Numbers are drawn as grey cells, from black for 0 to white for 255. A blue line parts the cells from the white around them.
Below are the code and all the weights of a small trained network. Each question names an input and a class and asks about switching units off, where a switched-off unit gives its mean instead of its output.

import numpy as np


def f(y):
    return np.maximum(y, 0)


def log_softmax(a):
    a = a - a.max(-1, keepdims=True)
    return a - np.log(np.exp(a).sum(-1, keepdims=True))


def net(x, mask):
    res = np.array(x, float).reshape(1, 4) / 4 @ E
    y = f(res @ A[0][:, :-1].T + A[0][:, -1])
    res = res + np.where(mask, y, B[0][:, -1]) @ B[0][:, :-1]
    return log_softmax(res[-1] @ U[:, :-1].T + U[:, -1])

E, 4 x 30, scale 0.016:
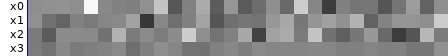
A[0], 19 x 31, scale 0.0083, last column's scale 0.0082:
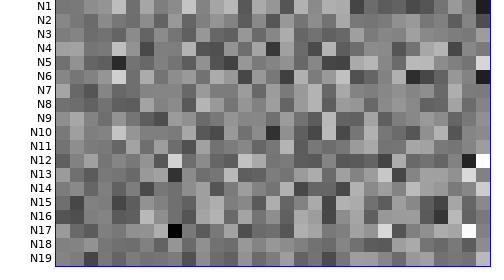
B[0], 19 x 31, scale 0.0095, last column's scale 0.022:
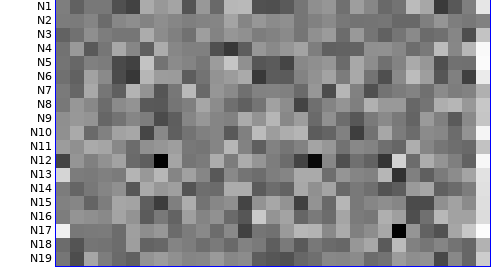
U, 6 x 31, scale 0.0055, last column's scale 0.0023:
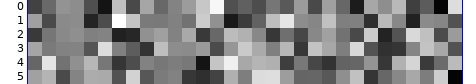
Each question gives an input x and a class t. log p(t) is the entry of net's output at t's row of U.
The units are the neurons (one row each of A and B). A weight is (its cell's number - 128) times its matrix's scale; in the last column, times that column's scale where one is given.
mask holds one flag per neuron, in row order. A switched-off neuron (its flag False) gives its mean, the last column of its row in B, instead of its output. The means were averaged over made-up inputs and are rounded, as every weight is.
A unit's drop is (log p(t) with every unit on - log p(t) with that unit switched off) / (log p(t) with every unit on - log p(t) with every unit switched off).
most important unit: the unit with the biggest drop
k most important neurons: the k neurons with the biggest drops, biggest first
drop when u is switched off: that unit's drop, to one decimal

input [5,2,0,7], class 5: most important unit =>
N5
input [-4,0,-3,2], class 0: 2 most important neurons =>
[N17; N13]
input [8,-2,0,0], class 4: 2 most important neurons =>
[N10; N4]
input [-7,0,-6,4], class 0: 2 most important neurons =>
[N17; N13]
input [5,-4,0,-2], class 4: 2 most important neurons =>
[N5; N10]
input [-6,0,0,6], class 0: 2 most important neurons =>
[N5; N17]
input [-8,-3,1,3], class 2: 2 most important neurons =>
[N16; N15]
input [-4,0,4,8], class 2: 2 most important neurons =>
[N17; N13]
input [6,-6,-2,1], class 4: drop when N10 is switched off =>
0.0
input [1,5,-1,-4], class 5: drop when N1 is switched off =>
0.1
